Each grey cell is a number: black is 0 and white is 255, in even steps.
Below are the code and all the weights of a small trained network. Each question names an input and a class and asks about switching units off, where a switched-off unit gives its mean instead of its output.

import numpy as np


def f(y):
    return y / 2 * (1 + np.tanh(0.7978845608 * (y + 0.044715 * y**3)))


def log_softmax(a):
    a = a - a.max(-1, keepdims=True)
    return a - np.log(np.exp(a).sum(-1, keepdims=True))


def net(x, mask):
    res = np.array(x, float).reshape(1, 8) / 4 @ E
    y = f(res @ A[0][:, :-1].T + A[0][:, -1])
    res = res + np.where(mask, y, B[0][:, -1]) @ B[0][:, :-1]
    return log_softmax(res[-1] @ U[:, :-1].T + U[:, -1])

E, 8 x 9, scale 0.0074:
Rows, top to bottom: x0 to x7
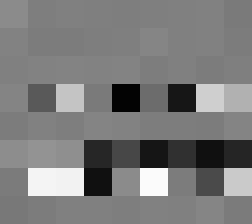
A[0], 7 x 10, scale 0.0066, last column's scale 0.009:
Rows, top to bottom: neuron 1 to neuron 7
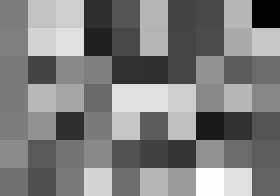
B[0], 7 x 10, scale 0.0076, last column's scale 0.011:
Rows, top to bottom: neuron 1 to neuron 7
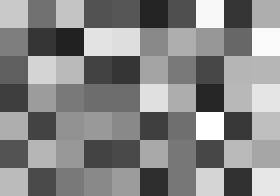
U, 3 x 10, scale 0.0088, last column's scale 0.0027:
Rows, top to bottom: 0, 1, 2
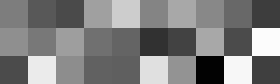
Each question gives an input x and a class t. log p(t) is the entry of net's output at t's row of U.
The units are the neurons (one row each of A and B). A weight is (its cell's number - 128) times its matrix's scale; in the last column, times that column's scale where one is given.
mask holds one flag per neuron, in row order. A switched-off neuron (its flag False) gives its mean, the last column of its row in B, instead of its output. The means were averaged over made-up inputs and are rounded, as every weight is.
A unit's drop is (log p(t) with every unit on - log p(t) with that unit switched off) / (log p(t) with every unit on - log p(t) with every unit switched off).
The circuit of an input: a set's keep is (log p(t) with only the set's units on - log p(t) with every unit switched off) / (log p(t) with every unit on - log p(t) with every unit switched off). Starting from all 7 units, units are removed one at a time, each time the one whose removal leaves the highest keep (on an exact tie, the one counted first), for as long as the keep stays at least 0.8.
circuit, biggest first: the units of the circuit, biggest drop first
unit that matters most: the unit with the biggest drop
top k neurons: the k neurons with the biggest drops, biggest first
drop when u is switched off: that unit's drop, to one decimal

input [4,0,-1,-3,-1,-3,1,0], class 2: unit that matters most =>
neuron 2
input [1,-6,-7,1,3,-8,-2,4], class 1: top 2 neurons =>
neuron 2; neuron 7
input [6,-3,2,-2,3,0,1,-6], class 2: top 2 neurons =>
neuron 7; neuron 2
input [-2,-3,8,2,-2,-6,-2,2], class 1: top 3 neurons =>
neuron 2; neuron 7; neuron 4
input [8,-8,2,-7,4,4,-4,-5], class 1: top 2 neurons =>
neuron 2; neuron 5
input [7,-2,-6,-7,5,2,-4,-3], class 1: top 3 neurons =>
neuron 2; neuron 5; neuron 4
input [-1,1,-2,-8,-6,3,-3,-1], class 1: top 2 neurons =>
neuron 2; neuron 5
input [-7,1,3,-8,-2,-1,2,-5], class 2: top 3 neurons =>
neuron 4; neuron 7; neuron 2
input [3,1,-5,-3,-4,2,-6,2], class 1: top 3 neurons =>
neuron 2; neuron 4; neuron 5
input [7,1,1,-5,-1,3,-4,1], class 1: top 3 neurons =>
neuron 2; neuron 5; neuron 4
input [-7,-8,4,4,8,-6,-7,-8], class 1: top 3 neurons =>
neuron 2; neuron 7; neuron 4
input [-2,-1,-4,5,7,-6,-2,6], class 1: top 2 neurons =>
neuron 2; neuron 7
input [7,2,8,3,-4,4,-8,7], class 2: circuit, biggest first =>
neuron 3; neuron 6
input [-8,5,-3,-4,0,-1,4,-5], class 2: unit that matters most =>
neuron 4
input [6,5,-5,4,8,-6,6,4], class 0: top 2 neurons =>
neuron 2; neuron 7
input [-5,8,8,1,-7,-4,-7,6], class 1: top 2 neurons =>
neuron 2; neuron 4
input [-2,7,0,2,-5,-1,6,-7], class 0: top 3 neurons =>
neuron 2; neuron 1; neuron 3
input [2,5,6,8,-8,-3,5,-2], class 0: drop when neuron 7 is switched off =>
-0.1
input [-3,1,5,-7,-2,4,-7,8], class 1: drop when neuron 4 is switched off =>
0.1
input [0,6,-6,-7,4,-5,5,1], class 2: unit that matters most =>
neuron 4
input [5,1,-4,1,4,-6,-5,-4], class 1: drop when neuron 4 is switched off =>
0.4
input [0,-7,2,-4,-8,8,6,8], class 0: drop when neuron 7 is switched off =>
0.1
